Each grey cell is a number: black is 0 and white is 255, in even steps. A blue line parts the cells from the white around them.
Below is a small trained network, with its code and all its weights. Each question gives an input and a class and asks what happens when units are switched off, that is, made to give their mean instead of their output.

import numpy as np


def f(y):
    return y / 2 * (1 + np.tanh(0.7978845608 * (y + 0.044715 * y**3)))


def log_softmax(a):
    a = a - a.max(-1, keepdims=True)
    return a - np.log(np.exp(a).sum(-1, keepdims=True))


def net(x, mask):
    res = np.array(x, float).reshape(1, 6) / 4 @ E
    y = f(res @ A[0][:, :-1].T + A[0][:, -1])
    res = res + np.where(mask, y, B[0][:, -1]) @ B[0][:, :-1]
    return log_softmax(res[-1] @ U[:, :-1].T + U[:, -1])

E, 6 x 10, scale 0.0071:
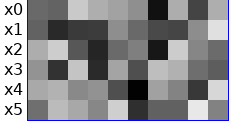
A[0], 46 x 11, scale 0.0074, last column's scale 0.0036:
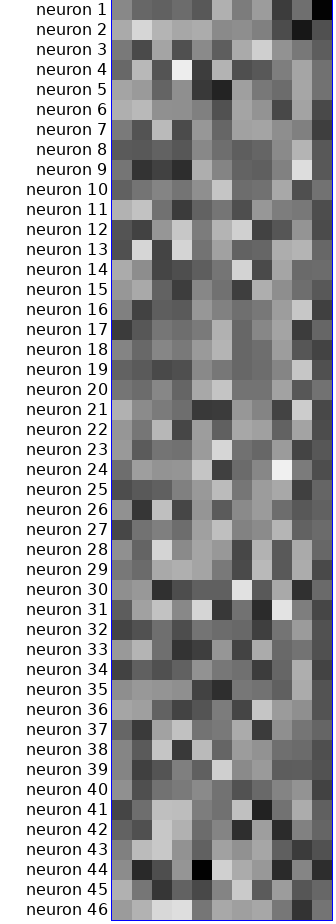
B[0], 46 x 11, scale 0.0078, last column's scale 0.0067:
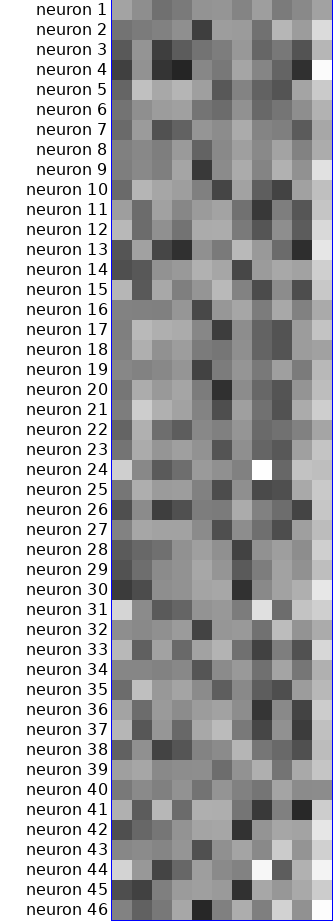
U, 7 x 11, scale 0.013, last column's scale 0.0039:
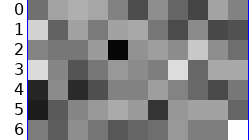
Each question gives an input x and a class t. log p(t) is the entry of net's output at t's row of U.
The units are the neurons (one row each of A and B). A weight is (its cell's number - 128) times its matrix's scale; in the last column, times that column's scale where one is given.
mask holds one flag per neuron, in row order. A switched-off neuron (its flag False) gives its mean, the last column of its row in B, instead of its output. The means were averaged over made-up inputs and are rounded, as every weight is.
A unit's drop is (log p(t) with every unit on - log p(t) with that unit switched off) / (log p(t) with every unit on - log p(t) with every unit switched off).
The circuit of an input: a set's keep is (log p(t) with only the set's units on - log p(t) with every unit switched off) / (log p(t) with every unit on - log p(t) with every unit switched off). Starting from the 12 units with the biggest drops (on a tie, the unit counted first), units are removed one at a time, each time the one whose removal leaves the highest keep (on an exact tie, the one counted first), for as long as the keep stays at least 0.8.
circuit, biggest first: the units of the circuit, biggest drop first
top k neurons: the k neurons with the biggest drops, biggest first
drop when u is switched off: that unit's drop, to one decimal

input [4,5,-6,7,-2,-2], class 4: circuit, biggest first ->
neuron 26
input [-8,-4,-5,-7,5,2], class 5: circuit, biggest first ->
neuron 30; neuron 14
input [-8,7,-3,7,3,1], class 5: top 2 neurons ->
neuron 30; neuron 14
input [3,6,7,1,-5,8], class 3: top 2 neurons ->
neuron 24; neuron 31
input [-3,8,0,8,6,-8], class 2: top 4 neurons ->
neuron 9; neuron 32; neuron 19; neuron 16
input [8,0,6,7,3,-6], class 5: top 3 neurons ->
neuron 42; neuron 28; neuron 29
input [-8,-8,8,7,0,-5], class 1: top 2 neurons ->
neuron 33; neuron 11
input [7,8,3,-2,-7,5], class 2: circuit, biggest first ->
neuron 9; neuron 16; neuron 19
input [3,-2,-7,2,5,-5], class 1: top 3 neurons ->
neuron 41; neuron 12; neuron 37
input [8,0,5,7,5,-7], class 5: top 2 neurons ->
neuron 42; neuron 28
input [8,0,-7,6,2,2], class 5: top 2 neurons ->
neuron 42; neuron 28
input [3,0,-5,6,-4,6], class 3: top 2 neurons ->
neuron 31; neuron 24
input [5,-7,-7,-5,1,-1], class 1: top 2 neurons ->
neuron 41; neuron 12
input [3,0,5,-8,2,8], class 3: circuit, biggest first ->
neuron 24
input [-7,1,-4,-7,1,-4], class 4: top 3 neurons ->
neuron 4; neuron 13; neuron 42
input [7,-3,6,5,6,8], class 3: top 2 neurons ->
neuron 24; neuron 31
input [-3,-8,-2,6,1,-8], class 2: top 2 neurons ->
neuron 46; neuron 43
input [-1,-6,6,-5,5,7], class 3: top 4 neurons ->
neuron 24; neuron 31; neuron 41; neuron 37
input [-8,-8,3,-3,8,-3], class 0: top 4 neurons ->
neuron 5; neuron 21; neuron 35; neuron 6
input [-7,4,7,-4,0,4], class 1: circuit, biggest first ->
neuron 15
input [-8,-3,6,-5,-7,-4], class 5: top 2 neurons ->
neuron 30; neuron 45
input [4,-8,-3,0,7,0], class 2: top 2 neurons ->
neuron 46; neuron 2
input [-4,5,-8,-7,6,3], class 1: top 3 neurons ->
neuron 41; neuron 37; neuron 12
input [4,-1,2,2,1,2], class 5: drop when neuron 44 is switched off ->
0.3
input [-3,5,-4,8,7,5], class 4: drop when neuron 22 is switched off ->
0.2
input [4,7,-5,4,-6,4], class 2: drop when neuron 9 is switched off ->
0.3
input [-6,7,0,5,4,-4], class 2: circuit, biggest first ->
neuron 9
